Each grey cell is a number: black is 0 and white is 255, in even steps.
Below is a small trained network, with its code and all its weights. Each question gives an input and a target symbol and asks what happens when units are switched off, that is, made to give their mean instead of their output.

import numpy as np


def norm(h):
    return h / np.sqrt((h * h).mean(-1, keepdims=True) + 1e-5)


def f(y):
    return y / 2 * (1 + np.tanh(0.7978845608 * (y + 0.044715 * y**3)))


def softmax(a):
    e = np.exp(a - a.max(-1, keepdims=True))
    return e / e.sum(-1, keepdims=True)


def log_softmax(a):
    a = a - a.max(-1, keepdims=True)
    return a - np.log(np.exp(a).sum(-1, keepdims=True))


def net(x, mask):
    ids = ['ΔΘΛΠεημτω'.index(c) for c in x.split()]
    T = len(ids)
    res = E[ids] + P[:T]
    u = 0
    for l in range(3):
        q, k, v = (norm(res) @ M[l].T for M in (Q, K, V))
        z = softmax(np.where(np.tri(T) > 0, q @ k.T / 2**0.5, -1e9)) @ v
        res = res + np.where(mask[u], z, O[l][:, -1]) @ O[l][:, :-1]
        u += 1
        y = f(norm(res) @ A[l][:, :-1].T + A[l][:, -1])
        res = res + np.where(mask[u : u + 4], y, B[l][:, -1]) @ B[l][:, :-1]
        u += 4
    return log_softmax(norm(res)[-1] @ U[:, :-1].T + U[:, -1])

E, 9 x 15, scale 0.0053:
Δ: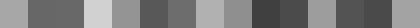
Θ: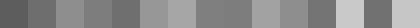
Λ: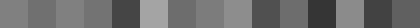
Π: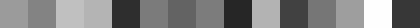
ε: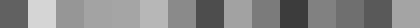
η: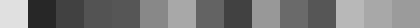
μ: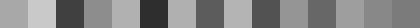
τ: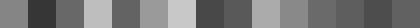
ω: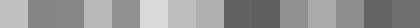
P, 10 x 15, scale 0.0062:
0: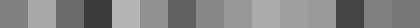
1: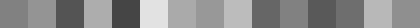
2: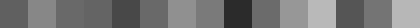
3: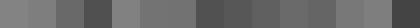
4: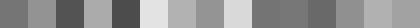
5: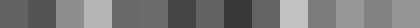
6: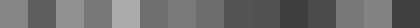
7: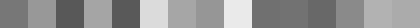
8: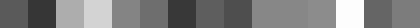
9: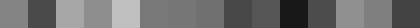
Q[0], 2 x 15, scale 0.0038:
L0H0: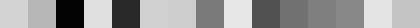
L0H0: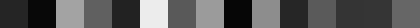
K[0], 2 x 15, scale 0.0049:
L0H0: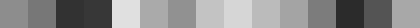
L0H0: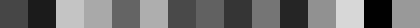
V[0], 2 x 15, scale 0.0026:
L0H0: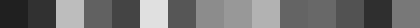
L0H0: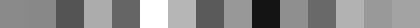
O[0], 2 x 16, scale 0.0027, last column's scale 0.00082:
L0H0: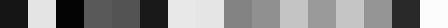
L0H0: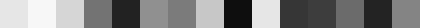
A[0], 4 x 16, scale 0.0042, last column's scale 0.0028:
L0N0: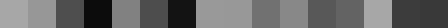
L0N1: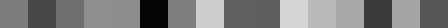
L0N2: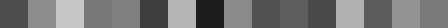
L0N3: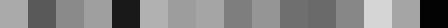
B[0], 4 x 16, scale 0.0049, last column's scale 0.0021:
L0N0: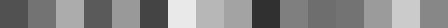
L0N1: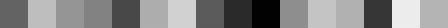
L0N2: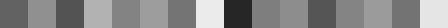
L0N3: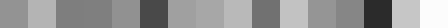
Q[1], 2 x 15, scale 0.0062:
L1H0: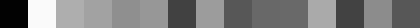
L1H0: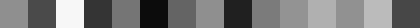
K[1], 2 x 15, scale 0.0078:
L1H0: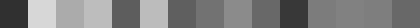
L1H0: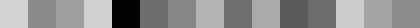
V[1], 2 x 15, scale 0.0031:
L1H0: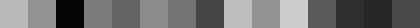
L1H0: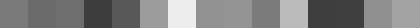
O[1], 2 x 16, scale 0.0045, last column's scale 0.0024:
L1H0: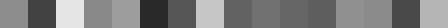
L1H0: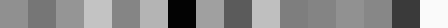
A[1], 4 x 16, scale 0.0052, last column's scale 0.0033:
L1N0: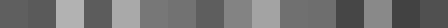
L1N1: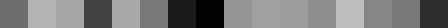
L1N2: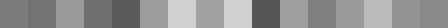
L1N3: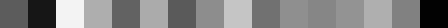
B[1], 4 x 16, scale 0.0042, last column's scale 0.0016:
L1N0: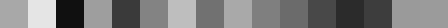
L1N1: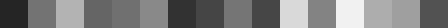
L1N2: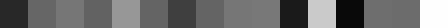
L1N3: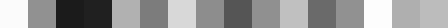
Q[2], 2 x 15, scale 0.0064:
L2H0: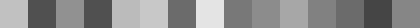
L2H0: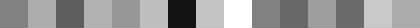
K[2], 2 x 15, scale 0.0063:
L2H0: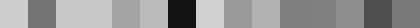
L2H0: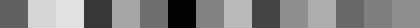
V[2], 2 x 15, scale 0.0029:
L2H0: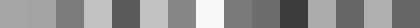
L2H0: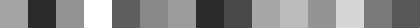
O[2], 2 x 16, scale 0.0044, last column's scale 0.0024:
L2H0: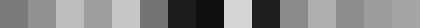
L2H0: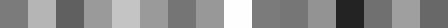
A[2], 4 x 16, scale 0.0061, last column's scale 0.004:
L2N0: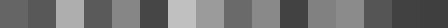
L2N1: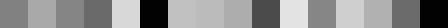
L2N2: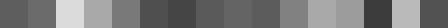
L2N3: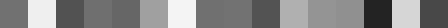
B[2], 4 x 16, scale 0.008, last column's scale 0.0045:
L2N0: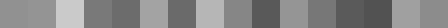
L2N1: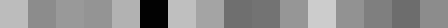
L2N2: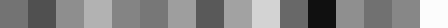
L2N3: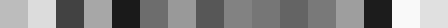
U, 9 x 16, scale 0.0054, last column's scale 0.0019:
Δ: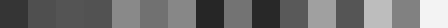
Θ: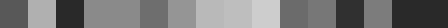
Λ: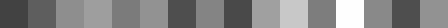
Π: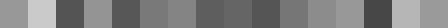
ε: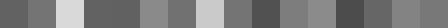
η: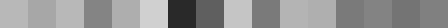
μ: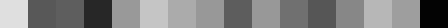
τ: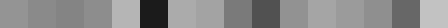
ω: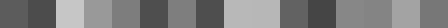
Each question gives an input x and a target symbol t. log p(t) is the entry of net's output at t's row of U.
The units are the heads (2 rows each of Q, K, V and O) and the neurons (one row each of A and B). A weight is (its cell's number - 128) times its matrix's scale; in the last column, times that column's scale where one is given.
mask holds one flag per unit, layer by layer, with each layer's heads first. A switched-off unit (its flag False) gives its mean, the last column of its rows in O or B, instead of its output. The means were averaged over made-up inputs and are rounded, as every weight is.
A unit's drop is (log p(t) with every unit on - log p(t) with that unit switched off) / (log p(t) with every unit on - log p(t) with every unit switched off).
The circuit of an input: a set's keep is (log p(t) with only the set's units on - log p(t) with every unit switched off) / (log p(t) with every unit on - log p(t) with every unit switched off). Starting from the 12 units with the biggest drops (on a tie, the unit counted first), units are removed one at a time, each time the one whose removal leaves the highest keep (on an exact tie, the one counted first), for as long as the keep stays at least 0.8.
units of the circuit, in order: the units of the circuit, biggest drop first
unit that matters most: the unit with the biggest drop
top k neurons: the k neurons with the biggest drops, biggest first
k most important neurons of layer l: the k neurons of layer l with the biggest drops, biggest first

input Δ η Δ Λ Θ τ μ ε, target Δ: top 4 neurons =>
[L1N2 L2N2 L2N3 L1N3]
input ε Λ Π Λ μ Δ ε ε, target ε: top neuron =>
[L1N1]
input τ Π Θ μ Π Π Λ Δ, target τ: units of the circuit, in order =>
[L1H0 L1N3 L2N1]
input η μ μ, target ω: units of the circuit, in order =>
[L0H0 L1H0 L2N2]
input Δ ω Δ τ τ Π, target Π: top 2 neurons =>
[L0N3 L2N3]
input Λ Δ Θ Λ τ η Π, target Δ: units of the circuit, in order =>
[L1H0 L2N3 L2N2]
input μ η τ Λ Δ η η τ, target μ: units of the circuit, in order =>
[L1N3 L0H0 L1H0]
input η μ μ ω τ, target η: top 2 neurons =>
[L0N0 L2N2]
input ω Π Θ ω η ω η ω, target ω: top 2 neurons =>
[L0N3 L1N2]
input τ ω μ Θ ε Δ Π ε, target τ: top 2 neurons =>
[L1N3 L2N1]
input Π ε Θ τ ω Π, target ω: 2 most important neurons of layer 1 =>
[L1N0 L1N3]
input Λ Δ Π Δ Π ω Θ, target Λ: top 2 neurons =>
[L0N2 L2N3]
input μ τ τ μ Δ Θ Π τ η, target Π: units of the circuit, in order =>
[L1H0 L2N3]
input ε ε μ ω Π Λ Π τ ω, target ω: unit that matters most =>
L2N2
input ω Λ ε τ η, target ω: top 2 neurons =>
[L0N3 L1N2]
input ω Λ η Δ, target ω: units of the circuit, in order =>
[L2N2 L2H0]
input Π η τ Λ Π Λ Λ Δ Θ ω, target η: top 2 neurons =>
[L2N2 L2N3]
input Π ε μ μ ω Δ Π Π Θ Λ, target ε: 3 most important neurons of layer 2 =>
[L2N2 L2N0 L2N3]
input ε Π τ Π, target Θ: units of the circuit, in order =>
[L2H0 L1N0 L2N3]
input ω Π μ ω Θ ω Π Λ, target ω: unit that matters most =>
L0N3
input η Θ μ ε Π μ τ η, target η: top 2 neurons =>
[L0N0 L0N3]
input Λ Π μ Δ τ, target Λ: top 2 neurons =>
[L0N0 L2N3]
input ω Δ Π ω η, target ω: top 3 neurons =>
[L0N3 L1N2 L2N2]
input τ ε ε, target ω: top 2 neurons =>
[L2N2 L0N1]
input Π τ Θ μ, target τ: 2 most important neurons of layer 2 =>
[L2N1 L2N2]
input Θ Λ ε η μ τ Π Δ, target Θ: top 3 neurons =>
[L1N1 L2N3 L0N2]
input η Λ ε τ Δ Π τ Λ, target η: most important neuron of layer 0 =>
[L0N0]
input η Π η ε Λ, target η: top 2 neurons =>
[L0N0 L0N3]
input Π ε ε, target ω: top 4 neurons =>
[L2N2 L0N0 L1N0 L0N1]
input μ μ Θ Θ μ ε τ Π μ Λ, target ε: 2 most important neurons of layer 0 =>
[L0N0 L0N1]
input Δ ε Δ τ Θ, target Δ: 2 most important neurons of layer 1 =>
[L1N2 L1N3]
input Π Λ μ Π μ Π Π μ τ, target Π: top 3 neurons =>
[L2N3 L0N1 L1N2]
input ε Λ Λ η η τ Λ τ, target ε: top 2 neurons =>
[L1N2 L2N0]
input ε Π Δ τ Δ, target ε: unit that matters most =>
L1N1
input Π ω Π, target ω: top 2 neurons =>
[L2N2 L0N0]
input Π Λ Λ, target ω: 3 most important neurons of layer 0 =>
[L0N0 L0N3 L0N2]
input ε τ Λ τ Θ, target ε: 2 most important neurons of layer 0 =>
[L0N3 L0N1]
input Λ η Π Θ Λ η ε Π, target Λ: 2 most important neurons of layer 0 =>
[L0N0 L0N3]
